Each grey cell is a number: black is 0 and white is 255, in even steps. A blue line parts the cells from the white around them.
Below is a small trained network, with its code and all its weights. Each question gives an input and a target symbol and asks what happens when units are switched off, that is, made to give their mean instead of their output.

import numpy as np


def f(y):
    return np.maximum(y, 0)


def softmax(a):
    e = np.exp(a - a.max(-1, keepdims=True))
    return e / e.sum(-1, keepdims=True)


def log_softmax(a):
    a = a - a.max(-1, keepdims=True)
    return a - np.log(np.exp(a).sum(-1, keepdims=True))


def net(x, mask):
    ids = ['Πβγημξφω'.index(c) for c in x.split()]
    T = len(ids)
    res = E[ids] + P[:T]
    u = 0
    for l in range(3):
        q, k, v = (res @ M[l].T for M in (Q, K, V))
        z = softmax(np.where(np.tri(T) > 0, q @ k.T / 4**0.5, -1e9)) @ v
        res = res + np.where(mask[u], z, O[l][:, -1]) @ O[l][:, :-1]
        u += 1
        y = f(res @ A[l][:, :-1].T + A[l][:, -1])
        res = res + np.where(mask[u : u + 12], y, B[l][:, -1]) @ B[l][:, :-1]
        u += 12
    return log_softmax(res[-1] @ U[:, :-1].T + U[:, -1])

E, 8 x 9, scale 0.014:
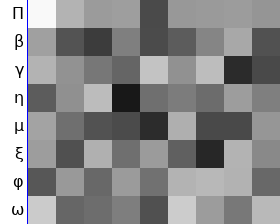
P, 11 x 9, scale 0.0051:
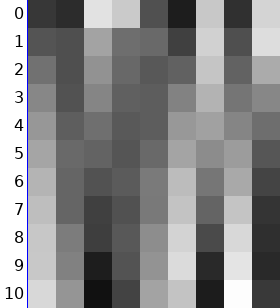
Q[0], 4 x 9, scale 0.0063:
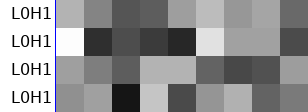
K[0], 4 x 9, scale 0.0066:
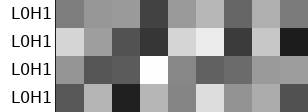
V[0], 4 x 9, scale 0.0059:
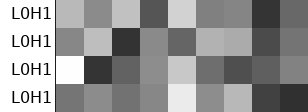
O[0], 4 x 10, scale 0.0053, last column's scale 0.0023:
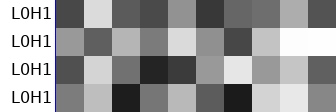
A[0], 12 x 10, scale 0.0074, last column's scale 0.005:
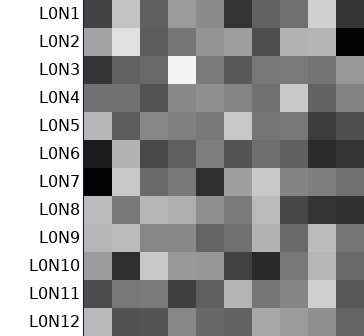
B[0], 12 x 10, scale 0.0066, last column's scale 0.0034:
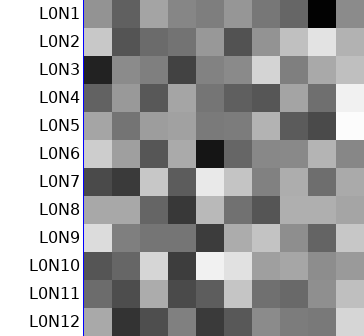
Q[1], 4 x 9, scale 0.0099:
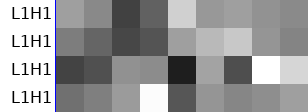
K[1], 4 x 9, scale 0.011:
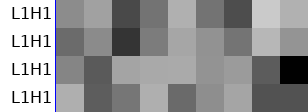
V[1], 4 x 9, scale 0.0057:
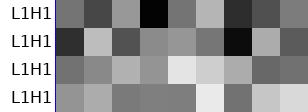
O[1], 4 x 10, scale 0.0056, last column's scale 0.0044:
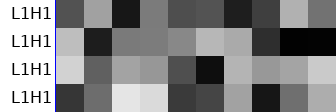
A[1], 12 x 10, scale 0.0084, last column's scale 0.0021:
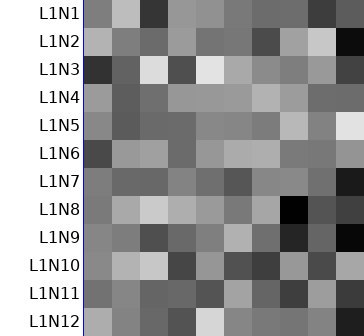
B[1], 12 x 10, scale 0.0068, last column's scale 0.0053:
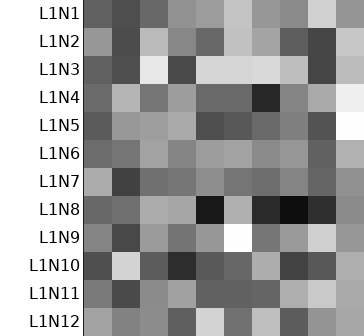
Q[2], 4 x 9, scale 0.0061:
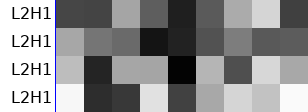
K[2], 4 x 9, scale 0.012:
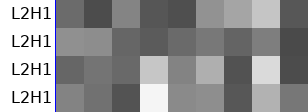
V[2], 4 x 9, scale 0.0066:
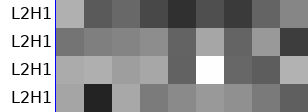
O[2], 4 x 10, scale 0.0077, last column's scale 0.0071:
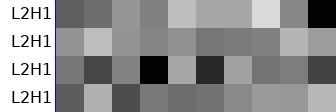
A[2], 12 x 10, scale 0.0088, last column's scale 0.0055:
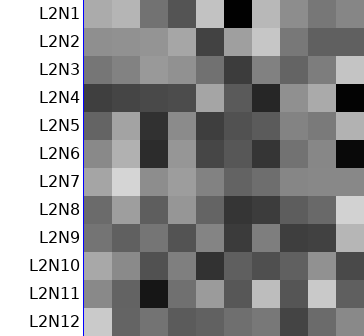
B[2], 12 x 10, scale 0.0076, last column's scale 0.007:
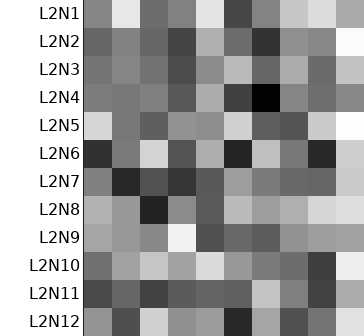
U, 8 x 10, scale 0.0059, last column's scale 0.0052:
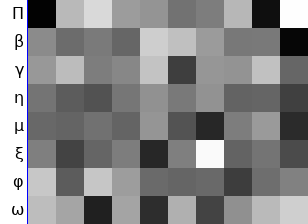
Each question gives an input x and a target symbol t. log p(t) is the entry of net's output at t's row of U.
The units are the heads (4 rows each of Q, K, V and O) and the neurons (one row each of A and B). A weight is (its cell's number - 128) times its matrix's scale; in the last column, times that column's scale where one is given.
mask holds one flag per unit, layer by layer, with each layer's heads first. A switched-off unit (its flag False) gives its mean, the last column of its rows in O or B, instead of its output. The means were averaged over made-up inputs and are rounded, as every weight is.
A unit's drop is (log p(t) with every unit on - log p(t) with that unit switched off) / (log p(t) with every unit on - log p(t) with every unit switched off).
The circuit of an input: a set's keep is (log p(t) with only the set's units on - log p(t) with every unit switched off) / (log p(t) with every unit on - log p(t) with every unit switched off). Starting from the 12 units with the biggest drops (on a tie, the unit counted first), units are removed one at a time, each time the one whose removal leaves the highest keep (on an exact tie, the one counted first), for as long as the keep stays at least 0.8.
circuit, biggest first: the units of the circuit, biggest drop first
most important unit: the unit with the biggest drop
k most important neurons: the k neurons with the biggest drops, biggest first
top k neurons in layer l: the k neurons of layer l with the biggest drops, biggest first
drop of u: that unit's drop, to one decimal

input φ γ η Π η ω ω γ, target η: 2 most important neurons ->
[L2N11, L2N4]
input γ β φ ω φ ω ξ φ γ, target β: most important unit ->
L0H1
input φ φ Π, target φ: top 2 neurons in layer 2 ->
[L2N12, L2N10]
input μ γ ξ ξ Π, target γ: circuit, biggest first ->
[L2H1, L2N1, L1N10, L0N10]
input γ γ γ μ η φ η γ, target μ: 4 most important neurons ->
[L0N1, L2N4, L1N9, L1N1]
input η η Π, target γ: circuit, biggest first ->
[L2H1, L2N1, L0N9]
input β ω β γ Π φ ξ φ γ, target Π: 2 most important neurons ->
[L0N2, L1N3]
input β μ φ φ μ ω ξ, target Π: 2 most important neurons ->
[L0N10, L2N5]
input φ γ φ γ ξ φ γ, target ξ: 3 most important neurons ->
[L2N11, L1N1, L1N4]
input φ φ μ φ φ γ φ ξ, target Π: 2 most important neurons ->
[L0N10, L1N10]
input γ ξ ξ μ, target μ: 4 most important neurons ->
[L2N4, L1N11, L1N10, L1N9]
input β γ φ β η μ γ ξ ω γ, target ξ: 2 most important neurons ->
[L2N11, L1N1]
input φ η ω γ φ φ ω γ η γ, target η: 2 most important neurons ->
[L2N11, L1N1]
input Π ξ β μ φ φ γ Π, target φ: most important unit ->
L1N2
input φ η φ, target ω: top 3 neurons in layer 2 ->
[L2N8, L2N5, L2N12]
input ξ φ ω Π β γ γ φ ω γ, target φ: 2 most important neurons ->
[L1N8, L2N12]
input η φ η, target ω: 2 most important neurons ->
[L1N3, L0N10]
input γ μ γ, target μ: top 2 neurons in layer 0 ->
[L0N1, L0N11]
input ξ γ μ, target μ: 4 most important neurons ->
[L2N4, L1N11, L1N10, L0N11]
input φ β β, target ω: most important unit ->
L2H1
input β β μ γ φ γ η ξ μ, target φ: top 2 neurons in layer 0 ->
[L0N4, L0N3]
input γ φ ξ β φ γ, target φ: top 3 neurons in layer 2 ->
[L2N12, L2N9, L2N8]
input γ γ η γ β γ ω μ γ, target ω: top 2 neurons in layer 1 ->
[L1N8, L1N12]
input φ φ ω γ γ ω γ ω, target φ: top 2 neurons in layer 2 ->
[L2N12, L2N10]
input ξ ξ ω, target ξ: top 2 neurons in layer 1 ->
[L1N10, L1N11]
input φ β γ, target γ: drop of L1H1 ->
0.1
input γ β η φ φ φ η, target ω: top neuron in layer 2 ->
[L2N8]
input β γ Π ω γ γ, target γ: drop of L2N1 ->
0.8
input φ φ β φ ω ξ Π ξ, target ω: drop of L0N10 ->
0.2
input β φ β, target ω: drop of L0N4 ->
0.0
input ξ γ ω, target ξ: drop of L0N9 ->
0.2
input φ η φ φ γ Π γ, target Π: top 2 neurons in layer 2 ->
[L2N5, L2N8]
